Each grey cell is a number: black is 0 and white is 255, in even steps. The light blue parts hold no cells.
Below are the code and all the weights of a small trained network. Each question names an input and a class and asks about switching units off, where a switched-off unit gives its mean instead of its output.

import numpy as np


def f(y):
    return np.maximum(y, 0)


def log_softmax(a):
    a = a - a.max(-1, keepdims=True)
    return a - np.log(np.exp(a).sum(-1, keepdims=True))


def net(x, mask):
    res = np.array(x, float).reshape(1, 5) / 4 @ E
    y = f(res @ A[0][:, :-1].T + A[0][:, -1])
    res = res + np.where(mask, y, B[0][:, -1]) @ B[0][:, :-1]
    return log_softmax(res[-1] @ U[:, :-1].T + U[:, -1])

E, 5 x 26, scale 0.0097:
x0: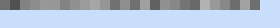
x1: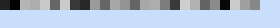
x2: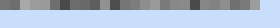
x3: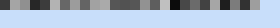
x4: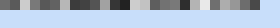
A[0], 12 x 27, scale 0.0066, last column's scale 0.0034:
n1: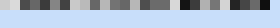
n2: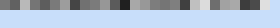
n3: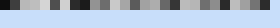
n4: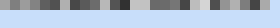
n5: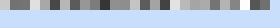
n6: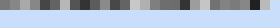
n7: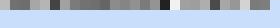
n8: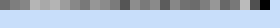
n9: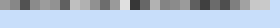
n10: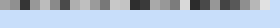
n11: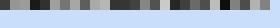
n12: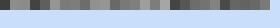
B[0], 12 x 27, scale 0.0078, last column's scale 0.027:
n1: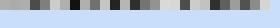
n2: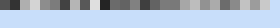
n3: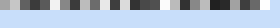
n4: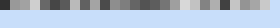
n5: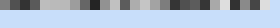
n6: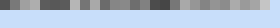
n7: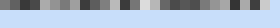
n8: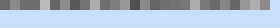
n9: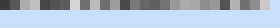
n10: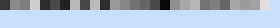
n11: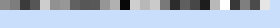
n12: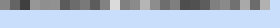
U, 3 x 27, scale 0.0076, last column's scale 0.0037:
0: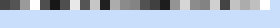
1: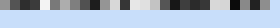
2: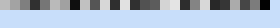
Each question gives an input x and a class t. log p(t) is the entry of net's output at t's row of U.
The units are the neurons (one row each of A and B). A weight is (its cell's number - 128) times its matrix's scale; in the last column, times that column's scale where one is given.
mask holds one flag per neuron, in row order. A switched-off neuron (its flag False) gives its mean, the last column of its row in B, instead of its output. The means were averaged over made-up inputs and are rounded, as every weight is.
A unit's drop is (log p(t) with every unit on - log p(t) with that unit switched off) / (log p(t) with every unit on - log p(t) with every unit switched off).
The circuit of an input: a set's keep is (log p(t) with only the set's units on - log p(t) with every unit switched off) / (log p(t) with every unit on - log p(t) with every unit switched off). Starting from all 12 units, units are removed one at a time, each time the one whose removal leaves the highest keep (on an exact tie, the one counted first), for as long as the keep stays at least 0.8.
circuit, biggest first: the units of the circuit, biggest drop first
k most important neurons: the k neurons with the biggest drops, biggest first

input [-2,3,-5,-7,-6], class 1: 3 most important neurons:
(n5; n7; n4)
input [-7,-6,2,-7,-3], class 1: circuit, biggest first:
(n5)
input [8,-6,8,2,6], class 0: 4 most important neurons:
(n3; n2; n4; n6)
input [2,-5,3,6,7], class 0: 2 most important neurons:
(n4; n2)
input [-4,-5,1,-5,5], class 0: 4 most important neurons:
(n3; n4; n11; n2)
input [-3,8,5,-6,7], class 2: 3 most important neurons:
(n3; n10; n9)
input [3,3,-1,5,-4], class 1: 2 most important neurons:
(n11; n4)
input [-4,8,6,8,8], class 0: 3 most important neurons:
(n4; n2; n6)
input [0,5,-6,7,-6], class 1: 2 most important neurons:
(n11; n4)
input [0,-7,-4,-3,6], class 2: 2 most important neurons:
(n1; n10)
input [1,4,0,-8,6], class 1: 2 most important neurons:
(n5; n7)
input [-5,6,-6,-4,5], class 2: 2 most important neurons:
(n3; n10)
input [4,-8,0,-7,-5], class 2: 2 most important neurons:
(n1; n11)
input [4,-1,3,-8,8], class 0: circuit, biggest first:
(n4)
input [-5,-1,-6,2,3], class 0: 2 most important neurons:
(n5; n3)
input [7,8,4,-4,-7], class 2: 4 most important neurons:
(n3; n2; n4; n6)
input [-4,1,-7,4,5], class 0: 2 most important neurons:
(n5; n4)
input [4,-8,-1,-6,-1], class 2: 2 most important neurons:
(n1; n11)
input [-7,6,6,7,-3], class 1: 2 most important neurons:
(n11; n1)
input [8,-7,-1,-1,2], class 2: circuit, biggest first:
(n1)
